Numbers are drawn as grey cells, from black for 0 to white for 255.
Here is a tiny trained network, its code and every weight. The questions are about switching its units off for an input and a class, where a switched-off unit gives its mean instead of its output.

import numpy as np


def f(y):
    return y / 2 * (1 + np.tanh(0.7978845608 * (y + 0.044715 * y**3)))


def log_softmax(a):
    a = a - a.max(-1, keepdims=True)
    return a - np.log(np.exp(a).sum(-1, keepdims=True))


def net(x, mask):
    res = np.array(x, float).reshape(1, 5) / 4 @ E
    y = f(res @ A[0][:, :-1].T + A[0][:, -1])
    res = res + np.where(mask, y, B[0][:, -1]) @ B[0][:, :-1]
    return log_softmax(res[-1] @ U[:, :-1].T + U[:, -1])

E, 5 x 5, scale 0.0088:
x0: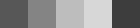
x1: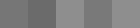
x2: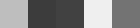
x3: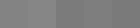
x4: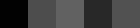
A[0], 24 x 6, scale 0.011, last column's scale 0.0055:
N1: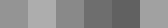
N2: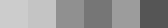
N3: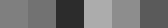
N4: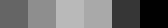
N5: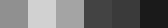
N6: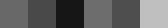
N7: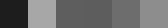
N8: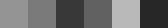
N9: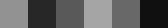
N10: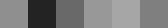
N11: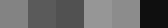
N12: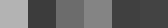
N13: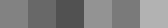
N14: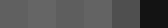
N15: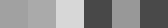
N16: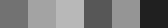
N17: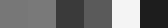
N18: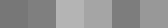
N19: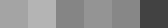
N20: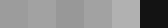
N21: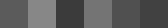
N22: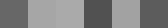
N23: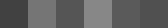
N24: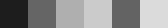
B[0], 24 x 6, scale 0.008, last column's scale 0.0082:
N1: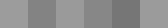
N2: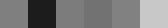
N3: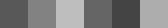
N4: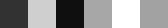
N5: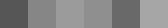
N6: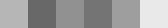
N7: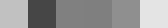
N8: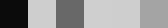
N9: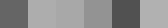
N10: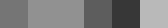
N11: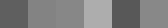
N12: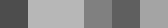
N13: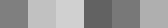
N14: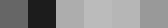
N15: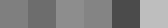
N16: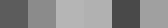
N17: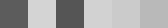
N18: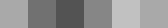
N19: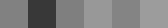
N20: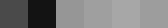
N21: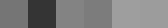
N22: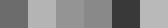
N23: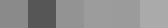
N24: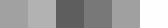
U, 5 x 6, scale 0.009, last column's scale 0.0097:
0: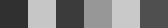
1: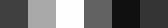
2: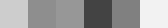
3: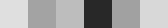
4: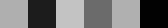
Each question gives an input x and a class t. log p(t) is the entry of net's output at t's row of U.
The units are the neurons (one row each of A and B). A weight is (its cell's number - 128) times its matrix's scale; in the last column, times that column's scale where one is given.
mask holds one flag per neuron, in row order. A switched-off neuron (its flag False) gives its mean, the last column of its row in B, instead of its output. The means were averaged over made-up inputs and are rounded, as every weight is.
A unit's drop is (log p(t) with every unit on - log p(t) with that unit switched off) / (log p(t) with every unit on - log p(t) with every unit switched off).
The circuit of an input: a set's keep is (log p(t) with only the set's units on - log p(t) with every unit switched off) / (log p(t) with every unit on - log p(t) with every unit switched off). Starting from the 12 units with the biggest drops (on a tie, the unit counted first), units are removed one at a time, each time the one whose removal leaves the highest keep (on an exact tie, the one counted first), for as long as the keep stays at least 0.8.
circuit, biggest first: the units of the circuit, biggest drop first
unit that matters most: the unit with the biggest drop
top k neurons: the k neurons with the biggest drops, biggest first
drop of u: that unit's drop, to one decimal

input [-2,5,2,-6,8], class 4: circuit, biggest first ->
N14, N7
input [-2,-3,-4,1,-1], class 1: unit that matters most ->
N24
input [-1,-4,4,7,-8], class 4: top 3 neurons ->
N20, N2, N19
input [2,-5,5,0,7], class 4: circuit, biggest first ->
N14, N6
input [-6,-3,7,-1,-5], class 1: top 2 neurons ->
N3, N10
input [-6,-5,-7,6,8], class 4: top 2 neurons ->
N7, N14
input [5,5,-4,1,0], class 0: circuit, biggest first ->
N4, N24
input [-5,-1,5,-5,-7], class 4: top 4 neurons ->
N2, N20, N19, N24
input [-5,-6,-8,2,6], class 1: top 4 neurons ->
N22, N16, N5, N24
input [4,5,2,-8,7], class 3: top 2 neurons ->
N24, N2
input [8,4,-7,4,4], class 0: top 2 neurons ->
N4, N24
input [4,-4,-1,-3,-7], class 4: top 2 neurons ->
N20, N2
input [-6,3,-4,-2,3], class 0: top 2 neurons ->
N17, N8
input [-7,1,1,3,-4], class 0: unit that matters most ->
N8
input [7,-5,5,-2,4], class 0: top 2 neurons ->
N4, N24
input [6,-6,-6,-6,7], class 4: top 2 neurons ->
N7, N14
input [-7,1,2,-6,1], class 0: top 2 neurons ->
N8, N17
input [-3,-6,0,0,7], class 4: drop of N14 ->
0.2
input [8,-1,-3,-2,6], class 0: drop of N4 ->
0.6
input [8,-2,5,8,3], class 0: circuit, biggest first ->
N4
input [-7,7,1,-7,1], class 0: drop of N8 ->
0.2
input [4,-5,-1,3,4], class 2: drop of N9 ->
0.0
